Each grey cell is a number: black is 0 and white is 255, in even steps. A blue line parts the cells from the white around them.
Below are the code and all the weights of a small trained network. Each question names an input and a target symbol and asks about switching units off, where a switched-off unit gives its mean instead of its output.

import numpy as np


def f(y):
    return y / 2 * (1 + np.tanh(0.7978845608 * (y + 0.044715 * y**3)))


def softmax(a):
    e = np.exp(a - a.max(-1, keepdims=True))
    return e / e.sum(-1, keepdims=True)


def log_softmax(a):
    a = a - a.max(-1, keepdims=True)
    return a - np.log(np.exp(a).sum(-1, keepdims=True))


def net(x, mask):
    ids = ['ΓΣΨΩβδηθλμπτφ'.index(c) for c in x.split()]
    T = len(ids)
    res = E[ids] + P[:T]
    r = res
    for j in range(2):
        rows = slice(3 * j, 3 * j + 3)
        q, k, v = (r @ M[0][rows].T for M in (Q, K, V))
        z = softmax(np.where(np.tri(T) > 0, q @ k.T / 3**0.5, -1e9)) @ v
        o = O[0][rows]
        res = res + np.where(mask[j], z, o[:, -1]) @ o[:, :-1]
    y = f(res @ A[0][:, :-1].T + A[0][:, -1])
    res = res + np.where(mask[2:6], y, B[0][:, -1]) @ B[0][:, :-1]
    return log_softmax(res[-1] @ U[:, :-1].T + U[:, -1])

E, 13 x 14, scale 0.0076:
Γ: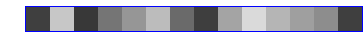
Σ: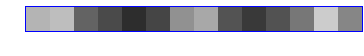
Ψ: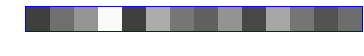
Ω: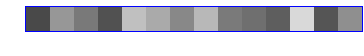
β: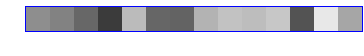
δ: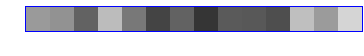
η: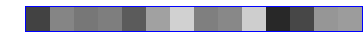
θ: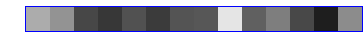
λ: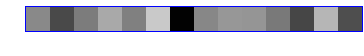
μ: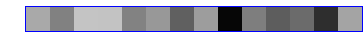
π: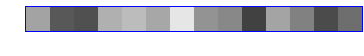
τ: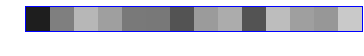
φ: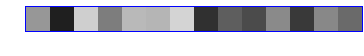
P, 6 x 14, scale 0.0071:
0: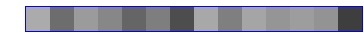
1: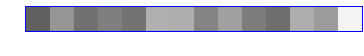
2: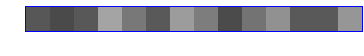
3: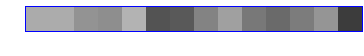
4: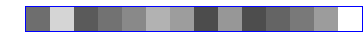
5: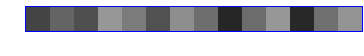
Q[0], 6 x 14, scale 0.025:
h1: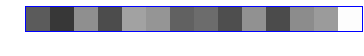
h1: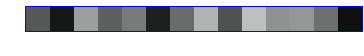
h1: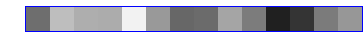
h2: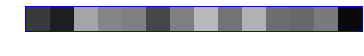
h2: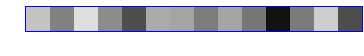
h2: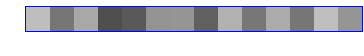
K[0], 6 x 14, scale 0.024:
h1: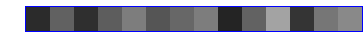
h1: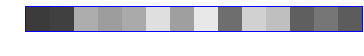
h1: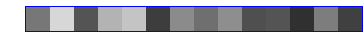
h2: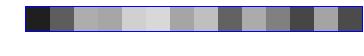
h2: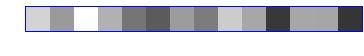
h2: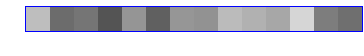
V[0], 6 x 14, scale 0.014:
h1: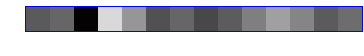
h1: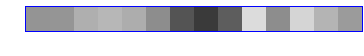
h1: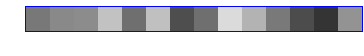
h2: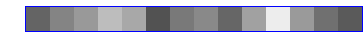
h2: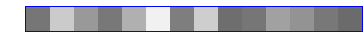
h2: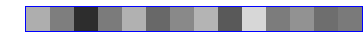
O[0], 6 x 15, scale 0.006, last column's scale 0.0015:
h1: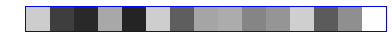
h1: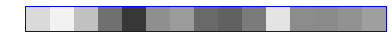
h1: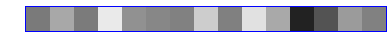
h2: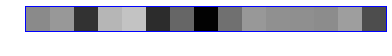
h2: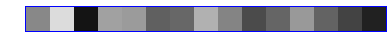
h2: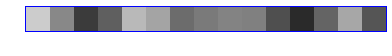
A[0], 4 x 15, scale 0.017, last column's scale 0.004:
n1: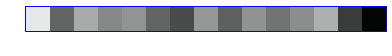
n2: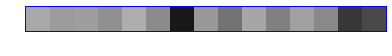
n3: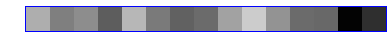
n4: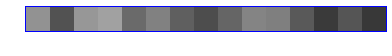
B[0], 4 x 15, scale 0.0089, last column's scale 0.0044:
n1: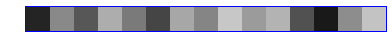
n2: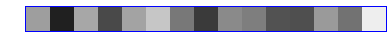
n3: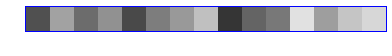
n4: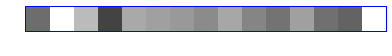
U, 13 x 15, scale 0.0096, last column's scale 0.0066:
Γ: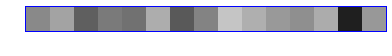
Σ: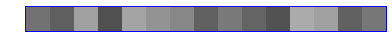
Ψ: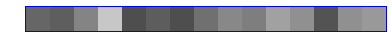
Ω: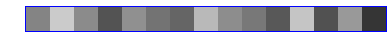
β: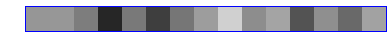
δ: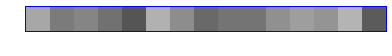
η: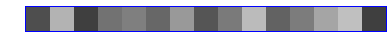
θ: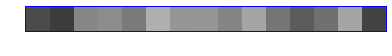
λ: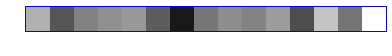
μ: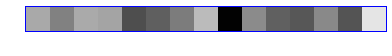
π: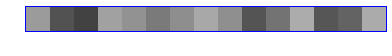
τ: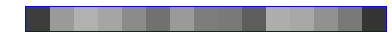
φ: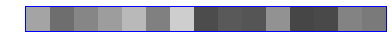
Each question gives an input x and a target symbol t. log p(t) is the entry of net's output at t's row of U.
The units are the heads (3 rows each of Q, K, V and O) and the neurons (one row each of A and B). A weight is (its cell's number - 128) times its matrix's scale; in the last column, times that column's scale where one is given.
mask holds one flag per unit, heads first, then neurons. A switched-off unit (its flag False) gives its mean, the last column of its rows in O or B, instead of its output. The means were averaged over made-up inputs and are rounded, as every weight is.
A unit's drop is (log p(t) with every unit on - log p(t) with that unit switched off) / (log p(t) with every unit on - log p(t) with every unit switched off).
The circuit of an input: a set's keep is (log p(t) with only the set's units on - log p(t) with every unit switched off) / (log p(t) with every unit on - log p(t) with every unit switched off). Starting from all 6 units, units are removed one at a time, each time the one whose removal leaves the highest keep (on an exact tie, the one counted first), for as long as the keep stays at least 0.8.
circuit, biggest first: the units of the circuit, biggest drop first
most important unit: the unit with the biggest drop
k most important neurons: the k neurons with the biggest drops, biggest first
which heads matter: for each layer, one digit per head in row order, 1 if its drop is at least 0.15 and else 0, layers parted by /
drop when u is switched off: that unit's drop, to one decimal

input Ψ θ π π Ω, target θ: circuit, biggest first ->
[h1, h2]
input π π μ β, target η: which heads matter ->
01
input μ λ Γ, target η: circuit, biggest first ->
[h2, n3]
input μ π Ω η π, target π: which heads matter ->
11
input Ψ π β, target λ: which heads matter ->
01
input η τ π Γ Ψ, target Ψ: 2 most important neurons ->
[n4, n2]
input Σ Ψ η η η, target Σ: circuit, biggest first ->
[h1]
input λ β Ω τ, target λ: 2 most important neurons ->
[n4, n2]
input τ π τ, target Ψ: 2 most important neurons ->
[n2, n4]
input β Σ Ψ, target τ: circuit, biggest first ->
[h2, n4]
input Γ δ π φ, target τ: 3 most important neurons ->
[n3, n1, n2]
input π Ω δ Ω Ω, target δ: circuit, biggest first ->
[h1, h2]
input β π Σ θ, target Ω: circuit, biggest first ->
[n3, n4, h1]
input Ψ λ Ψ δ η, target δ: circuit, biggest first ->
[h1]
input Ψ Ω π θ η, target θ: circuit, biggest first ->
[h1, h2]
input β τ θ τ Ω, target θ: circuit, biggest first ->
[h2, h1]
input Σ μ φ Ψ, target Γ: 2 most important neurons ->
[n4, n3]
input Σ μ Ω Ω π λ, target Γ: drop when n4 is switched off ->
0.8
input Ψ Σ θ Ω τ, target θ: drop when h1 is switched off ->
0.4
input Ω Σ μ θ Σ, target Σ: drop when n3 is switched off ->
0.0
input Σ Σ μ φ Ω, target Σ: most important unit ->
h1
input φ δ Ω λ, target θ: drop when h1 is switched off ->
0.1
